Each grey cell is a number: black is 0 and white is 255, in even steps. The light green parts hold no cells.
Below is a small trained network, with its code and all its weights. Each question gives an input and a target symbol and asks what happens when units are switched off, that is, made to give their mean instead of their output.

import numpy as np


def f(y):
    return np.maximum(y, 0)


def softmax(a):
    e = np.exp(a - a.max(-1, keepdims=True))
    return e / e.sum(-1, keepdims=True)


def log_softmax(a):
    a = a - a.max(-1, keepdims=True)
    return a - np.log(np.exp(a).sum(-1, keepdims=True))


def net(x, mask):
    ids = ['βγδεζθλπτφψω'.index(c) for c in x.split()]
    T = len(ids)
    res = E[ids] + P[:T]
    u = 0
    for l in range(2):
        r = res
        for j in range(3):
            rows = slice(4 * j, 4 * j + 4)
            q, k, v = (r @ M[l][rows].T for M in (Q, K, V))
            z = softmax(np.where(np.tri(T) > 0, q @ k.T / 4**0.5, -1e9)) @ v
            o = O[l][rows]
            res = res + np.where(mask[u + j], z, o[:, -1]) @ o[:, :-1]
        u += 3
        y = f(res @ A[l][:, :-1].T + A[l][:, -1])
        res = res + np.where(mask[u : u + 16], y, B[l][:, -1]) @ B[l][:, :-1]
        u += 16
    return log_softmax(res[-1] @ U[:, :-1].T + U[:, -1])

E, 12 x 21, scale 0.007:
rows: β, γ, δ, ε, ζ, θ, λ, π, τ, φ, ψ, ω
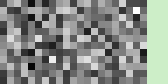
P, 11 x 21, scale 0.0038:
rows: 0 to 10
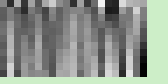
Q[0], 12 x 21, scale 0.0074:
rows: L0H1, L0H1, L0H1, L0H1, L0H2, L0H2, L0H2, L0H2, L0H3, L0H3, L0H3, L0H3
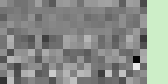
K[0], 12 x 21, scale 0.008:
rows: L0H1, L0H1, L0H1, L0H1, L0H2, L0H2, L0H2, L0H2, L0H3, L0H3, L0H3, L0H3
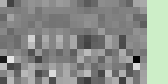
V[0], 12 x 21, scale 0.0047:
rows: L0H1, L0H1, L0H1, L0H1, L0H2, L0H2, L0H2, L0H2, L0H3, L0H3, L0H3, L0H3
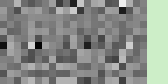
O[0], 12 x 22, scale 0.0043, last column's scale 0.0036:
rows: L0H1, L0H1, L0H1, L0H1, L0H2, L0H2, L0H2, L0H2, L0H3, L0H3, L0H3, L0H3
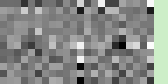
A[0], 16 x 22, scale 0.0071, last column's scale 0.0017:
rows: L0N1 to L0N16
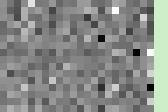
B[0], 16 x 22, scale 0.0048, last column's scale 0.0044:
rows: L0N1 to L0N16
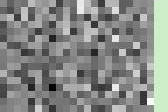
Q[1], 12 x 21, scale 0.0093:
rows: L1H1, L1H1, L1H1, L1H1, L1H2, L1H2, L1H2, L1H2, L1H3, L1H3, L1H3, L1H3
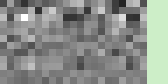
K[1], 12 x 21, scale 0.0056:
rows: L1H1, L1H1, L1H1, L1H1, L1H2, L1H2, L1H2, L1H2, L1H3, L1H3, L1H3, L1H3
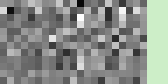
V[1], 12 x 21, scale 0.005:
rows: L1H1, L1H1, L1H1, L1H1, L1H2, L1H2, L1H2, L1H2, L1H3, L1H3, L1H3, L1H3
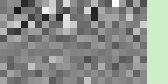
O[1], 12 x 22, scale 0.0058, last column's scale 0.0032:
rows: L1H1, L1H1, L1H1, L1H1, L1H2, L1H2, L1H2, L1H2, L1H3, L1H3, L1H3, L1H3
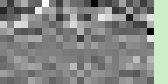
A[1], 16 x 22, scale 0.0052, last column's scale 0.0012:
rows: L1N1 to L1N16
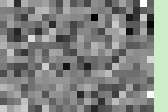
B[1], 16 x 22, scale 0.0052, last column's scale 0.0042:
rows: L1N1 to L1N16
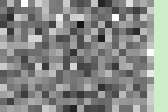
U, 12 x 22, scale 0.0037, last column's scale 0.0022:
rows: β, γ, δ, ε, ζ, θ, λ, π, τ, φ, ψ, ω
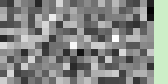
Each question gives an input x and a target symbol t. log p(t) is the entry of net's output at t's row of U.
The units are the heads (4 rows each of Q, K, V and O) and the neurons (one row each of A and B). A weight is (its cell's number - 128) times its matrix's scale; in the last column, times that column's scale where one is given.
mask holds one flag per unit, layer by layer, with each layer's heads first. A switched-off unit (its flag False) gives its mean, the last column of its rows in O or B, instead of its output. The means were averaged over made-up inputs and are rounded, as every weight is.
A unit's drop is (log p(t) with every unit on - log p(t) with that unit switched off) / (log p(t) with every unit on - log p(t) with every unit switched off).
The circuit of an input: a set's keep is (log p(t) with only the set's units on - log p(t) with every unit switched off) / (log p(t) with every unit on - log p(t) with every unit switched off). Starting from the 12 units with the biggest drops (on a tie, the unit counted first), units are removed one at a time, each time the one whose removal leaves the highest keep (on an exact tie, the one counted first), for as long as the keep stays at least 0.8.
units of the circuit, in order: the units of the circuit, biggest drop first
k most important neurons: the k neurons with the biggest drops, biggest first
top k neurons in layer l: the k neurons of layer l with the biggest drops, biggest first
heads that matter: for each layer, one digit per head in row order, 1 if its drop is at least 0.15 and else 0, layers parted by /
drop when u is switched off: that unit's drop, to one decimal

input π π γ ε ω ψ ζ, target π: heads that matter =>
001 / 001
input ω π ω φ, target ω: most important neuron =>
(L1N13)
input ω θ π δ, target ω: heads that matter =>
000 / 100
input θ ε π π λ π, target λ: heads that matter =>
000 / 100
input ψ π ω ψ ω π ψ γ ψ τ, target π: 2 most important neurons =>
(L1N14, L0N12)
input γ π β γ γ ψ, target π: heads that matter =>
011 / 001
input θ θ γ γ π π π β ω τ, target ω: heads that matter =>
111 / 110
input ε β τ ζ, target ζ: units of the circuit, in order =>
(L1H1, L1N16)
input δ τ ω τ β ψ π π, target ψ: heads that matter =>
000 / 100
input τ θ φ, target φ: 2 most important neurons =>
(L1N1, L0N3)
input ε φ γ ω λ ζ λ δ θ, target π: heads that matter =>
001 / 001
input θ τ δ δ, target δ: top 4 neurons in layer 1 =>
(L1N3, L1N5, L1N10, L1N1)
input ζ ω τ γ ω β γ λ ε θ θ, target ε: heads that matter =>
111 / 110
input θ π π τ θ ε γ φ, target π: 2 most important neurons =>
(L1N14, L1N9)
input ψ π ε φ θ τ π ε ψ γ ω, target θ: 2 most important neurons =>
(L1N15, L0N6)
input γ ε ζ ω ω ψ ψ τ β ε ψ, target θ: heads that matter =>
101 / 001
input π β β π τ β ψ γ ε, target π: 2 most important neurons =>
(L1N14, L0N8)
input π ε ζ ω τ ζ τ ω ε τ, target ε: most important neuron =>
(L1N2)
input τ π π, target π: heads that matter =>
010 / 100
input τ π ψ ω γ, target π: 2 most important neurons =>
(L1N14, L0N11)
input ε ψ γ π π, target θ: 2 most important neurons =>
(L0N2, L1N15)
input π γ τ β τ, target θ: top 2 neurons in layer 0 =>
(L0N2, L0N1)
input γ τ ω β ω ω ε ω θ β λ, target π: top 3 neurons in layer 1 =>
(L1N14, L1N9, L1N3)
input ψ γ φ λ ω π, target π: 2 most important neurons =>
(L1N14, L0N11)
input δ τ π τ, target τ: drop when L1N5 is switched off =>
0.3
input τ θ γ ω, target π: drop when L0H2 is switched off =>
0.3
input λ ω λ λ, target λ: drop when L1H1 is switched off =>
0.8
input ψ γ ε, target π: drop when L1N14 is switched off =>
0.4
